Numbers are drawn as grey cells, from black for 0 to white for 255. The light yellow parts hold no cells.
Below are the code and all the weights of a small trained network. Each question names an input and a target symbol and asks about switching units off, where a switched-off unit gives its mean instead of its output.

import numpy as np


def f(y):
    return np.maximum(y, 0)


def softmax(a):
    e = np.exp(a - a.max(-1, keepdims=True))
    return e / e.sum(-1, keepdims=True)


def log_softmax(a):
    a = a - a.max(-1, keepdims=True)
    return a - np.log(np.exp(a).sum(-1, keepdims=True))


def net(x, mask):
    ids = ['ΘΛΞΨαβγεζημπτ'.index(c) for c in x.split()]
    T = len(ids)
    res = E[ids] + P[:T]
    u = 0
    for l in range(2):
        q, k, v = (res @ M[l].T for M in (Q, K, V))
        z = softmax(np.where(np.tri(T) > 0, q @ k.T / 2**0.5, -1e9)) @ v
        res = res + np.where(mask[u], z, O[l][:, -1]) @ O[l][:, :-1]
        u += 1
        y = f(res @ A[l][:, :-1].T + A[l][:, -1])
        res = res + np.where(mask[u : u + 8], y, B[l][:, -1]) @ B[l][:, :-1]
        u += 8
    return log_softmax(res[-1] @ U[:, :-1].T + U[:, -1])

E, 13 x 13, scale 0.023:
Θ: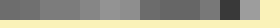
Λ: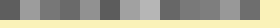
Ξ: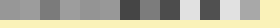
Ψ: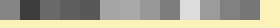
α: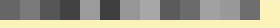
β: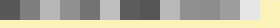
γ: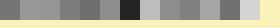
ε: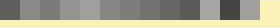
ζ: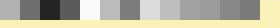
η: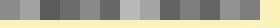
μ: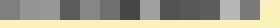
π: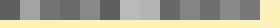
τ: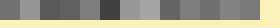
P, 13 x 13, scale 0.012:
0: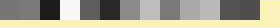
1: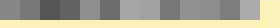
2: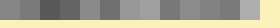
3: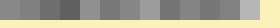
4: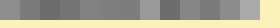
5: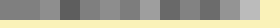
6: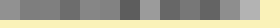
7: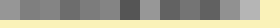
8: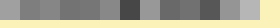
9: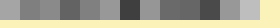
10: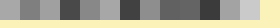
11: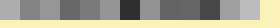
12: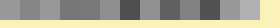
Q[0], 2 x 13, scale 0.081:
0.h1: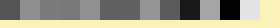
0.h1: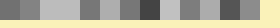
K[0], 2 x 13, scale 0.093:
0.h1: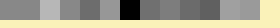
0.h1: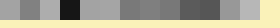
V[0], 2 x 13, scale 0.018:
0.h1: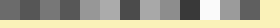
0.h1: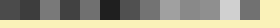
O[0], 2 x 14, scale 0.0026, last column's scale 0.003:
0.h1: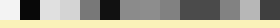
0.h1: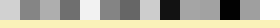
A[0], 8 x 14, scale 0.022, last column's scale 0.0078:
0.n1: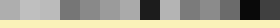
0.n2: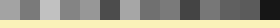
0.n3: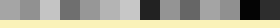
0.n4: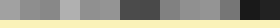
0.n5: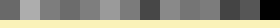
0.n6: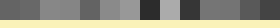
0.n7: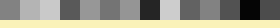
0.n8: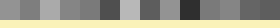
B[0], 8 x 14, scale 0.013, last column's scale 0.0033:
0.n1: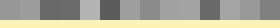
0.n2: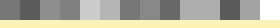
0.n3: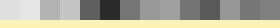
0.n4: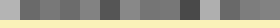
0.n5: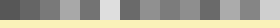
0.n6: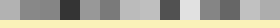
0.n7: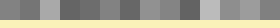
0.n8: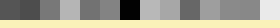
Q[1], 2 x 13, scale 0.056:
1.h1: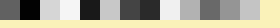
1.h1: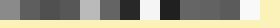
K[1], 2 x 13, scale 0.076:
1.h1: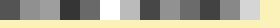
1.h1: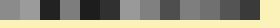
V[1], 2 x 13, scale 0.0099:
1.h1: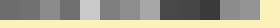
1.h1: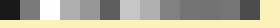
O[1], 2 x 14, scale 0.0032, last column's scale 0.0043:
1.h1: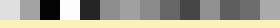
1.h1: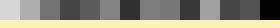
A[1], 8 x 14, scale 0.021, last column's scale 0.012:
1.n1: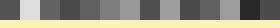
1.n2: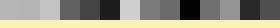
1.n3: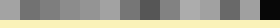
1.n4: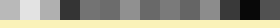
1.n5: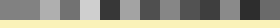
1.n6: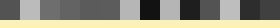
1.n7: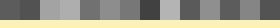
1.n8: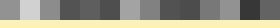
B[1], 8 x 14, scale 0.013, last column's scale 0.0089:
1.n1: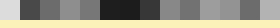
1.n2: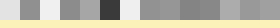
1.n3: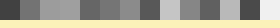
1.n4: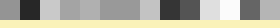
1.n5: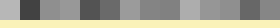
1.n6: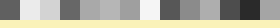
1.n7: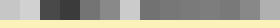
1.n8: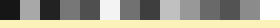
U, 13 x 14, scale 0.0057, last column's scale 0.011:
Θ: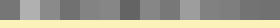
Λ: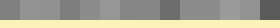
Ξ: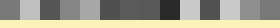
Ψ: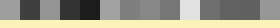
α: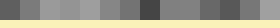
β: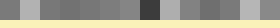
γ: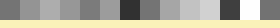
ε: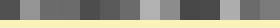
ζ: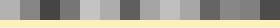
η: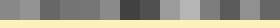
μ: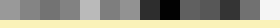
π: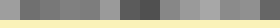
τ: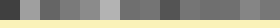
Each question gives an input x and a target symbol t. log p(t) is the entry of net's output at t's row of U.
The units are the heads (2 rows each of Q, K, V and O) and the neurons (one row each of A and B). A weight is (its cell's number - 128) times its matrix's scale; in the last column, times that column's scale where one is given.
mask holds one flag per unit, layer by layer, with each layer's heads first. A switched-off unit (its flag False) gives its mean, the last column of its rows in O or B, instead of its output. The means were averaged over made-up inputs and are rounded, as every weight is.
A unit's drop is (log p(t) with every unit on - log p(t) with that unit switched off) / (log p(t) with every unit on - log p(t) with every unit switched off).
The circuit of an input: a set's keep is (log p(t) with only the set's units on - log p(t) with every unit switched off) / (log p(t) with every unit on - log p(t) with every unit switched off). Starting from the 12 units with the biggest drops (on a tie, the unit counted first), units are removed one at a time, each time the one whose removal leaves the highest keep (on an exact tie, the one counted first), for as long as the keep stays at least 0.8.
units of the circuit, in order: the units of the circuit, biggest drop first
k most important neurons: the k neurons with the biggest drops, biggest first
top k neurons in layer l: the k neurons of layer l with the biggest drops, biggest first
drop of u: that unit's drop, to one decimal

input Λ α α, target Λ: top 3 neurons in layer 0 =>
0.n8, 0.n2, 0.n5
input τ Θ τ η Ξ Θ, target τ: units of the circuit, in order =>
0.n5, 0.h1
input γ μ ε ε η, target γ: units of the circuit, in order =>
0.h1, 0.n8, 0.n2
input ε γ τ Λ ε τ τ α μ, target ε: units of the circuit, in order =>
0.h1, 0.n8
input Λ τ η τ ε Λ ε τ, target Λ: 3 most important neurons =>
1.n4, 1.n2, 0.n8
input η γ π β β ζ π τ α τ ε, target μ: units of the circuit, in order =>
1.n8, 1.n3, 0.n2
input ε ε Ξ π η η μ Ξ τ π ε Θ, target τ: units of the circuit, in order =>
0.h1, 0.n5
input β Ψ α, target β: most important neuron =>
0.n2
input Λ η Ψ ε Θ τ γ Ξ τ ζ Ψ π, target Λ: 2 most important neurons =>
1.n4, 1.n2
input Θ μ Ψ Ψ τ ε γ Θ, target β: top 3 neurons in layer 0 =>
0.n2, 0.n8, 0.n6
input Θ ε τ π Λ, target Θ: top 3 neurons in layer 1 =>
1.n6, 1.n1, 1.n2
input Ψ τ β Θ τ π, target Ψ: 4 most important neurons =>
1.n5, 0.n8, 0.n2, 0.n5
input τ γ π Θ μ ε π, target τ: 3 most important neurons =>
1.n8, 0.n2, 0.n8
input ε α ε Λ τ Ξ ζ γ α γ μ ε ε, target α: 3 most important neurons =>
1.n3, 0.n2, 0.n8
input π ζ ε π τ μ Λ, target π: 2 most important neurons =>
1.n1, 1.n4
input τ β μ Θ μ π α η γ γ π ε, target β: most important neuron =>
1.n7
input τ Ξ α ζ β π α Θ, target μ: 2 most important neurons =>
1.n8, 1.n3
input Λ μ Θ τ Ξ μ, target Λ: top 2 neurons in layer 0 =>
0.n8, 0.n2
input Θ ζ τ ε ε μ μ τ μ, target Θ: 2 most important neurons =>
1.n6, 0.n2
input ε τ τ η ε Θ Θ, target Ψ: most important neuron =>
0.n6
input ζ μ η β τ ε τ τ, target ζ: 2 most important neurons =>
1.n7, 0.n8
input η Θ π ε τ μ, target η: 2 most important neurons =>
1.n1, 1.n8
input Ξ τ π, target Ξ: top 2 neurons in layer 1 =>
1.n1, 1.n8
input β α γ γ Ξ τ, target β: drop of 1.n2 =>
0.4
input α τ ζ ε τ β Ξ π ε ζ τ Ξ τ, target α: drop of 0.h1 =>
1.1
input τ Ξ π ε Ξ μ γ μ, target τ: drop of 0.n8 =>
0.3
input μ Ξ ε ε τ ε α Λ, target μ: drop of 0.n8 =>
0.1
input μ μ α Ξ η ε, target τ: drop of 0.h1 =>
1.6
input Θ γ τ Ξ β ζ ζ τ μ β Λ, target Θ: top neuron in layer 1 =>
1.n6
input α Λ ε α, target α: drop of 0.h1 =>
1.1
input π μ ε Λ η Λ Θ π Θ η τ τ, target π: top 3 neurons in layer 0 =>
0.n2, 0.n8, 0.n5
